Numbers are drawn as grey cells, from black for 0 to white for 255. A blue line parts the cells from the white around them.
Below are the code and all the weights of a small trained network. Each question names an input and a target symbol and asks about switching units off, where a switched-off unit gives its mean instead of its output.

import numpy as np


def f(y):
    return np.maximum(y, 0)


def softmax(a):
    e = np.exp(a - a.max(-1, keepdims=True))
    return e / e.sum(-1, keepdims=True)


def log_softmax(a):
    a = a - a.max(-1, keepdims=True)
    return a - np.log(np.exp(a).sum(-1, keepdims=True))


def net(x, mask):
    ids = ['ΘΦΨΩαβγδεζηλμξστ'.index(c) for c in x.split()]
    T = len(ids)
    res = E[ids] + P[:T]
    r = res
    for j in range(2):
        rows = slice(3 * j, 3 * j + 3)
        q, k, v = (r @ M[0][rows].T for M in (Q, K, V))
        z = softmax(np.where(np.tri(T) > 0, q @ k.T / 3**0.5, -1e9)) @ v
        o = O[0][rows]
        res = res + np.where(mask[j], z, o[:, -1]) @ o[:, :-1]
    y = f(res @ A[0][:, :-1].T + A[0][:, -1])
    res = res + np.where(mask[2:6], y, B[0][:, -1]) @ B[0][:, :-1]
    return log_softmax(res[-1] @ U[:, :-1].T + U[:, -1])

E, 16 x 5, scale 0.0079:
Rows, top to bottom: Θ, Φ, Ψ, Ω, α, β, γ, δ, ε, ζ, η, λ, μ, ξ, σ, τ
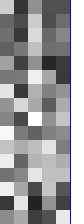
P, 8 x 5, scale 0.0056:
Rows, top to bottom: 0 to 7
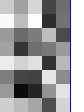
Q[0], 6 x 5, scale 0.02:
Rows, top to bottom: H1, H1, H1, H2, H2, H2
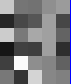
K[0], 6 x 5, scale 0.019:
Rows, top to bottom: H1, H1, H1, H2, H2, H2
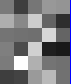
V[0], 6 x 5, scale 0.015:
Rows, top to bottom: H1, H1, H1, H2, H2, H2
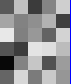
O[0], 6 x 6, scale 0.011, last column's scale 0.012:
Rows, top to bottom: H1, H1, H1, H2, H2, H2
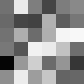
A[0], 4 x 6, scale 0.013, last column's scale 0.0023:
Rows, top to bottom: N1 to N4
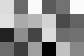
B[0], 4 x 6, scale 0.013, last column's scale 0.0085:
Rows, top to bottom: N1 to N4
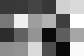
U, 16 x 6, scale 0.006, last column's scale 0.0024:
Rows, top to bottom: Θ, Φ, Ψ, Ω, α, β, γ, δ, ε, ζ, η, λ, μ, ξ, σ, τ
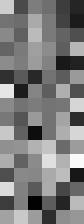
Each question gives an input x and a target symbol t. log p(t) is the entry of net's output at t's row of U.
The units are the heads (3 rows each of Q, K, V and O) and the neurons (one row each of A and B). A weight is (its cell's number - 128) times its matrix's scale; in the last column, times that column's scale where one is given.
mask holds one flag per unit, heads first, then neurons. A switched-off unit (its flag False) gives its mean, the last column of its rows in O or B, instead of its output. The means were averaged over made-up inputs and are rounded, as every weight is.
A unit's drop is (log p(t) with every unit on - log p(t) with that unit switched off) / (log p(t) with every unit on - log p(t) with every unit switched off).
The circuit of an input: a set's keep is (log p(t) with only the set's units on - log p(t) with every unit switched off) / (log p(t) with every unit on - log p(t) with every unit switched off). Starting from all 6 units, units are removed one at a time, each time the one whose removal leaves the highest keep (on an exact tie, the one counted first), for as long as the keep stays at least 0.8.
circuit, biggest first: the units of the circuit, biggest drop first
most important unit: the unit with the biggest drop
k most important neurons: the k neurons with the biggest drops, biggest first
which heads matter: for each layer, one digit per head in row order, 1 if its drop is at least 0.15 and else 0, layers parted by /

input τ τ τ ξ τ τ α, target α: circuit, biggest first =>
[N4 H2]
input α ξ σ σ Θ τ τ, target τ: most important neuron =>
[N4]
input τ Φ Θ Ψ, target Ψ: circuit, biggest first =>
[N4 H2]
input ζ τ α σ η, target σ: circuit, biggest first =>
[H1 N1]
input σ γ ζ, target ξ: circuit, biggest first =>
[H2 N2 N1]
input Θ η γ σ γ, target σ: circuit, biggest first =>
[H1 N1]
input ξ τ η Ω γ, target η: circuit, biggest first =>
[N2 H2]
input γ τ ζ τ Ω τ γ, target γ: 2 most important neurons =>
[N2 N1]
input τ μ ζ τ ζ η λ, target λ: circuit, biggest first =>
[H2 N4]
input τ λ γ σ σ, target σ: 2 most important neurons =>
[N4 N2]
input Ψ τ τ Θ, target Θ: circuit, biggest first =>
[N4 H2 N2]
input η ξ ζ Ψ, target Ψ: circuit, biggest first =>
[H2 N4]
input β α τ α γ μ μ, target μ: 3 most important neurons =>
[N1 N4 N2]
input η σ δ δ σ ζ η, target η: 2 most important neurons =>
[N2 N1]
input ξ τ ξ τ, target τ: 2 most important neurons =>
[N4 N1]
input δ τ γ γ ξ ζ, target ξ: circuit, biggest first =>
[H2 N1]
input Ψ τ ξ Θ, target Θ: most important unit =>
H2
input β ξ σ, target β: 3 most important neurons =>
[N3 N4 N2]
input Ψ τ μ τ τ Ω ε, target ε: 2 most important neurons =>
[N1 N4]
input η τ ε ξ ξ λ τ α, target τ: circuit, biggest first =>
[H1]
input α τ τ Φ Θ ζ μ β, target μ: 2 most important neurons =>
[N1 N4]
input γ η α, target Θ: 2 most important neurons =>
[N4 N1]
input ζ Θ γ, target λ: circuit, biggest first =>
[H2 H1 N4]
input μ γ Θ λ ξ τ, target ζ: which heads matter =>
01
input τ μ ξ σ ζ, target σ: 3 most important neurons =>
[N1 N2 N4]
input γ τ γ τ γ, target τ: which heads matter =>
10
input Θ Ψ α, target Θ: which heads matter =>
11
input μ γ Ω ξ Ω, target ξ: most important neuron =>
[N2]
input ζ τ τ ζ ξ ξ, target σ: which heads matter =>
10
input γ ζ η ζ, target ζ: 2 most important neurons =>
[N4 N2]
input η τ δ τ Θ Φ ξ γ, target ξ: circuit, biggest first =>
[H2 N2]
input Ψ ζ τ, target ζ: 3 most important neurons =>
[N4 N2 N3]
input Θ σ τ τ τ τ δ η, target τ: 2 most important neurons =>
[N2 N1]
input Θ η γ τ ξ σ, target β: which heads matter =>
10
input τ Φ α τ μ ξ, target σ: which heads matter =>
10
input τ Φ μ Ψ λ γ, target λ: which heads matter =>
01
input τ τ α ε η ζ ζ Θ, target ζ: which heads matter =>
01
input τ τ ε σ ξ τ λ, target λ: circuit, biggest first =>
[H2]
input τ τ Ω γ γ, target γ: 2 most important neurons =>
[N1 N2]
